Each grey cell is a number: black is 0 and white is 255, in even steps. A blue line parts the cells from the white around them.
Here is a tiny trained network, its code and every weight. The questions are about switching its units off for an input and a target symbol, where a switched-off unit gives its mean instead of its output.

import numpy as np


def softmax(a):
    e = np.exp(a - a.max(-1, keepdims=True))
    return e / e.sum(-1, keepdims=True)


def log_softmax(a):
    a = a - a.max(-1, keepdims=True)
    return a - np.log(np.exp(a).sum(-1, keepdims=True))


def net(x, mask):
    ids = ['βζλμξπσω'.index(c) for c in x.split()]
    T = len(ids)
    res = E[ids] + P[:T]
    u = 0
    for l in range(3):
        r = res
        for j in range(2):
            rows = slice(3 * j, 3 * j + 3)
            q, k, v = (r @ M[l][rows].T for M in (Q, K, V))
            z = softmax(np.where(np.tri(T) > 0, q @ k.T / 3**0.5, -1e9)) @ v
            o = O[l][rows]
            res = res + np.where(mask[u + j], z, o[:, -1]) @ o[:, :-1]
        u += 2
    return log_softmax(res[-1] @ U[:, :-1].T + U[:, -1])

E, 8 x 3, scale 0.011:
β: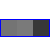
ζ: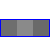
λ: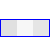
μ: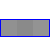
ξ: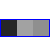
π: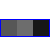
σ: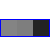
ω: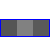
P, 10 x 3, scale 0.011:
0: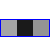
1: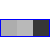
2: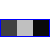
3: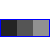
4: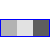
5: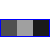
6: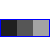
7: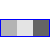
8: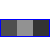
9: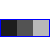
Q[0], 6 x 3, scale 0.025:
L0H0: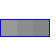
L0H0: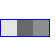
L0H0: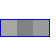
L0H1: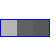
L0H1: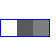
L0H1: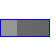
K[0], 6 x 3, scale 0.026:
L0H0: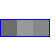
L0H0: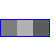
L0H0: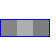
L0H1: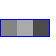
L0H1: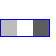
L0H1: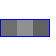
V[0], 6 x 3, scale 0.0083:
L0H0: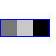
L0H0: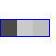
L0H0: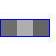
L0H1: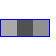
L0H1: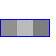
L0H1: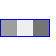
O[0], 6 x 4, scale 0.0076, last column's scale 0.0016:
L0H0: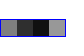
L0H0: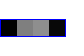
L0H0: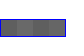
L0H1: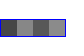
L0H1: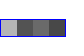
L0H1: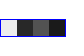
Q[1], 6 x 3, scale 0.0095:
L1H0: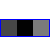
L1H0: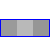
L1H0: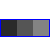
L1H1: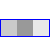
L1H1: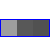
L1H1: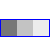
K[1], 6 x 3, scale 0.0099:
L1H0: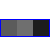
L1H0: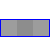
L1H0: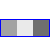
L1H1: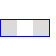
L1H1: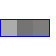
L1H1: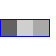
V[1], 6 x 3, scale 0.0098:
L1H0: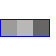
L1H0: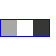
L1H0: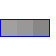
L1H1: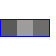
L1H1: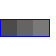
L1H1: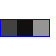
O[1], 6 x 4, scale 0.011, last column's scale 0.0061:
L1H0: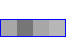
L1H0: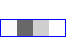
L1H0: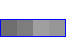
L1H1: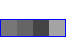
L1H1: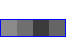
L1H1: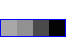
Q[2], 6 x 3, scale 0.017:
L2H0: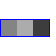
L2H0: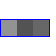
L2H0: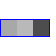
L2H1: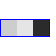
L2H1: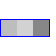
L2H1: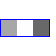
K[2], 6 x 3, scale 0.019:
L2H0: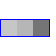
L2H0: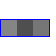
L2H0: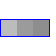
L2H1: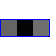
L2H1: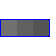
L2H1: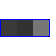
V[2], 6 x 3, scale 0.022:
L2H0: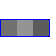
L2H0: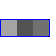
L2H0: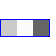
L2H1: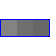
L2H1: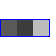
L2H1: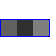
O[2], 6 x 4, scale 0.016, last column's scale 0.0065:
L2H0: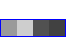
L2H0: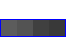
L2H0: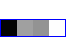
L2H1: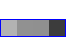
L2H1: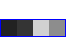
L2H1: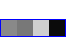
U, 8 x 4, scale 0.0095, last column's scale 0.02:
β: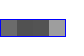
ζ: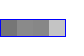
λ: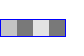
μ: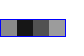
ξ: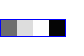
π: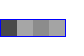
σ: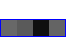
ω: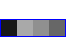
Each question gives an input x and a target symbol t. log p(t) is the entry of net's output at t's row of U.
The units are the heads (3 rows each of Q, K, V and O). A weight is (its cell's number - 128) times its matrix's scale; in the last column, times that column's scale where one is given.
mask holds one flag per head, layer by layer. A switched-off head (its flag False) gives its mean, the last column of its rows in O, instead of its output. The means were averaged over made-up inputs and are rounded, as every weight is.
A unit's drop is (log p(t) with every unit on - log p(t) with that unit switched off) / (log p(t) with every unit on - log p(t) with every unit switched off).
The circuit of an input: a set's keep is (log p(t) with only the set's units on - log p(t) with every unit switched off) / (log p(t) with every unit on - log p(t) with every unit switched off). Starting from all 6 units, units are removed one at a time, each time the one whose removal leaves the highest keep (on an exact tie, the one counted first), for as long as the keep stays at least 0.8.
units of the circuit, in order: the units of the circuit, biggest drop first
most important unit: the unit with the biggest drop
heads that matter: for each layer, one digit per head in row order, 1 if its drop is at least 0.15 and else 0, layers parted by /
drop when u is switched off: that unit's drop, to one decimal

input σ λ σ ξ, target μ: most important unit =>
L2H0
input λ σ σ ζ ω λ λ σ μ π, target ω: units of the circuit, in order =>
(L0H0; L2H1)
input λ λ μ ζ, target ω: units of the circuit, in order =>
(L2H1; L0H0)
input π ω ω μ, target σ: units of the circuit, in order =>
(L2H1; L1H1)
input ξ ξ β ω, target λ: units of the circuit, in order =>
(L2H0; L1H0)
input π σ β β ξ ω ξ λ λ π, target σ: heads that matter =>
00 / 10 / 11
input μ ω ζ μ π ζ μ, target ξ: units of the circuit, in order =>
(L0H0; L1H0; L2H0)
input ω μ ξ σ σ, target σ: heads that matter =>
11 / 00 / 10
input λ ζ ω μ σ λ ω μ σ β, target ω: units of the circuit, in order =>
(L0H0; L2H1)
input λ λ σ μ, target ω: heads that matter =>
10 / 01 / 01
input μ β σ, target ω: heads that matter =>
11 / 00 / 00
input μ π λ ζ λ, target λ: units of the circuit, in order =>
(L1H1; L2H0)
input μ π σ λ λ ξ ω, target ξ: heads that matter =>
10 / 10 / 10
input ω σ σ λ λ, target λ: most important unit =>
L1H1
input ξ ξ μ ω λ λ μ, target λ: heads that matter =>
10 / 10 / 10
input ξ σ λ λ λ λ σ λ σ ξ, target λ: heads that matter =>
10 / 10 / 10
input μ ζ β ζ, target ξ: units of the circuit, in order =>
(L0H0; L2H0; L1H0)
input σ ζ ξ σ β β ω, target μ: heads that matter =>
10 / 10 / 10
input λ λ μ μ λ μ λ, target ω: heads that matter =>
10 / 11 / 01
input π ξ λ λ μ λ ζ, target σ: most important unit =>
L2H1
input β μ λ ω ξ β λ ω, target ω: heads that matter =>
10 / 00 / 10
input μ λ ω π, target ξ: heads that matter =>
11 / 10 / 10
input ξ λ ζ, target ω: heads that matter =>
11 / 01 / 10
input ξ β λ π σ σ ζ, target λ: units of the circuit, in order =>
(L1H0; L2H0)
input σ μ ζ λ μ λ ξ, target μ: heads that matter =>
10 / 00 / 10
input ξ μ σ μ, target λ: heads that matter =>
00 / 10 / 10
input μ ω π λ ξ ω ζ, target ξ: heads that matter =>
10 / 11 / 10
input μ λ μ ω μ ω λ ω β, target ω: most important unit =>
L1H1
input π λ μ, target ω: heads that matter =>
10 / 00 / 10
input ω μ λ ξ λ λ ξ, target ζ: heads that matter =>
11 / 11 / 11
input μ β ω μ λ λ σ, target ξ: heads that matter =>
11 / 10 / 10
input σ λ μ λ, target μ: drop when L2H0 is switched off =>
0.6
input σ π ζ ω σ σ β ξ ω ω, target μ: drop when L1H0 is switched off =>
0.0
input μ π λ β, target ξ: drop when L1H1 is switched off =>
0.2
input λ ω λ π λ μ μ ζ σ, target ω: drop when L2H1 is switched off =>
0.1
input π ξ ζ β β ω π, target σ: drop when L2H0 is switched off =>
0.2
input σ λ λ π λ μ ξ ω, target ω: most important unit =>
L0H0
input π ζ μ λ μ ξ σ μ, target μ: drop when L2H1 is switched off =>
-0.1
